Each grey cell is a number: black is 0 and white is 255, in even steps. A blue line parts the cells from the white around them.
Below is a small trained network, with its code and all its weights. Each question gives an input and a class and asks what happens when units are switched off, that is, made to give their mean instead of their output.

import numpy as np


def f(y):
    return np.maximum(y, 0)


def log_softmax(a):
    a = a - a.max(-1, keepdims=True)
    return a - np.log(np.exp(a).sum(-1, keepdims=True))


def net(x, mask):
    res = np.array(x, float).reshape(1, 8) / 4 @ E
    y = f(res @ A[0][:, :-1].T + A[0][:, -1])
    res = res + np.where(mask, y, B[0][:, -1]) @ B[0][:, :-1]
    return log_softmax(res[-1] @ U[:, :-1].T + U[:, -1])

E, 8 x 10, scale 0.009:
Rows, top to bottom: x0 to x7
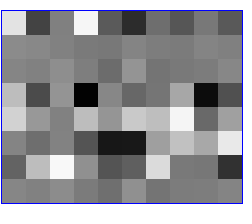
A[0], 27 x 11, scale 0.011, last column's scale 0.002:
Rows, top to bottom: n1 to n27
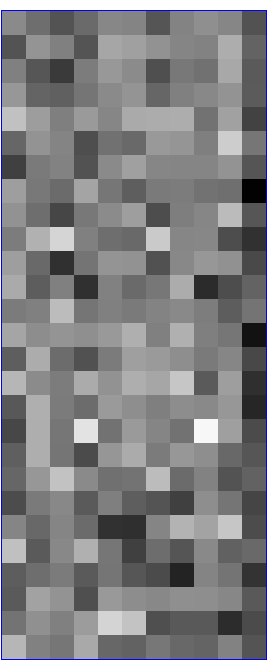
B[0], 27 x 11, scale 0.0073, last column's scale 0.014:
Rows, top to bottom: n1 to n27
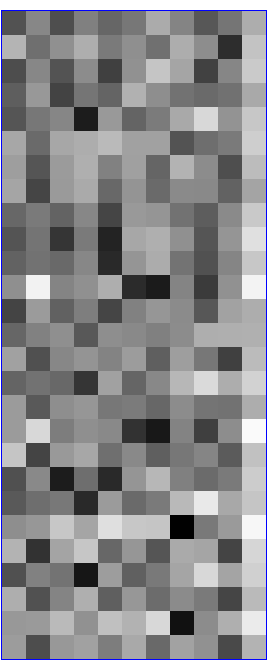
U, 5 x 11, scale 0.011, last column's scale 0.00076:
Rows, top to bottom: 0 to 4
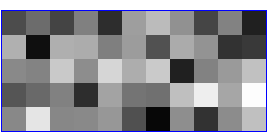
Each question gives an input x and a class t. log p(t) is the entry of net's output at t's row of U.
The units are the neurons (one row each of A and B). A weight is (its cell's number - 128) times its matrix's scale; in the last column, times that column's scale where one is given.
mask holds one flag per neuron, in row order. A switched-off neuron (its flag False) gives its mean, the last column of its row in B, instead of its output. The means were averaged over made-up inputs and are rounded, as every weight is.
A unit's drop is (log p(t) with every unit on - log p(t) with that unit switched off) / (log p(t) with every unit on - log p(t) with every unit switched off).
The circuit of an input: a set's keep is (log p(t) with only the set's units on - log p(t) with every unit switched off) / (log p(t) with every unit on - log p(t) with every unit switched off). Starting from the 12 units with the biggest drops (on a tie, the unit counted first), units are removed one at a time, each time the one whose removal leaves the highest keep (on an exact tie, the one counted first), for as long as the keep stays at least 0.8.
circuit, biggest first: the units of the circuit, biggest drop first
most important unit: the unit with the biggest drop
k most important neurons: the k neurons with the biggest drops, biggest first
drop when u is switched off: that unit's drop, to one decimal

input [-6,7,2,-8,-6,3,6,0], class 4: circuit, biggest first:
n18
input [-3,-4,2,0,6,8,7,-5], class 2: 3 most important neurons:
n22, n6, n3
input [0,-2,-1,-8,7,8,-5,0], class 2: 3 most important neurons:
n22, n12, n6
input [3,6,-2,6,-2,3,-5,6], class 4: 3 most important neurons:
n12, n10, n20
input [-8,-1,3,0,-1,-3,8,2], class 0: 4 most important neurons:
n10, n20, n13, n23
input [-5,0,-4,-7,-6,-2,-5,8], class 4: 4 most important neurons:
n18, n16, n5, n10
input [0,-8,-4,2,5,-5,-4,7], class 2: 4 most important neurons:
n26, n24, n21, n10
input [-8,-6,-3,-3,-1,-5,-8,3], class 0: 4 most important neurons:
n3, n11, n9, n23
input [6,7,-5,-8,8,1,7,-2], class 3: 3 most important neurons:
n5, n16, n12
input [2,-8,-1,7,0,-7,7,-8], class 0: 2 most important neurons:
n10, n20
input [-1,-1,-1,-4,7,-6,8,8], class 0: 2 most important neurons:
n10, n20
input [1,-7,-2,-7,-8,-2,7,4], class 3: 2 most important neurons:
n21, n24
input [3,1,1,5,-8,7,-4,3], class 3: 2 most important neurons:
n24, n21
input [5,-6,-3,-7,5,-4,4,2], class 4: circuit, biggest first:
n18
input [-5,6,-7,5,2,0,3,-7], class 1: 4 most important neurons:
n18, n19, n25, n15
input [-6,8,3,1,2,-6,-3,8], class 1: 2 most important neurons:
n22, n19
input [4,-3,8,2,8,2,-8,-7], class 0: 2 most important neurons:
n11, n3
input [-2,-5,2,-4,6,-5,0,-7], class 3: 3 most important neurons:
n22, n16, n5
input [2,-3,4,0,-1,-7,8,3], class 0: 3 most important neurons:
n20, n10, n22
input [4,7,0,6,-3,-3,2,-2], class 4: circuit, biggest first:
n12
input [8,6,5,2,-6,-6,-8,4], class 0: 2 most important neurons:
n3, n11
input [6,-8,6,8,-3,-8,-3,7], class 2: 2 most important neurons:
n26, n18
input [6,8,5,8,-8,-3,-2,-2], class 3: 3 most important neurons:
n24, n21, n18
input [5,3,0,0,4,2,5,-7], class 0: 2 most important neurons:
n10, n20
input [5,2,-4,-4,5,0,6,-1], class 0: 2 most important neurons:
n10, n20
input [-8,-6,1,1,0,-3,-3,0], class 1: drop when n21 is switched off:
0.0
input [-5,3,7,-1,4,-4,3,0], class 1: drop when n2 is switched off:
0.1
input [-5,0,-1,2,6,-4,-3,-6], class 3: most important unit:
n16
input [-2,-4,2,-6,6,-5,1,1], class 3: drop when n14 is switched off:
0.2
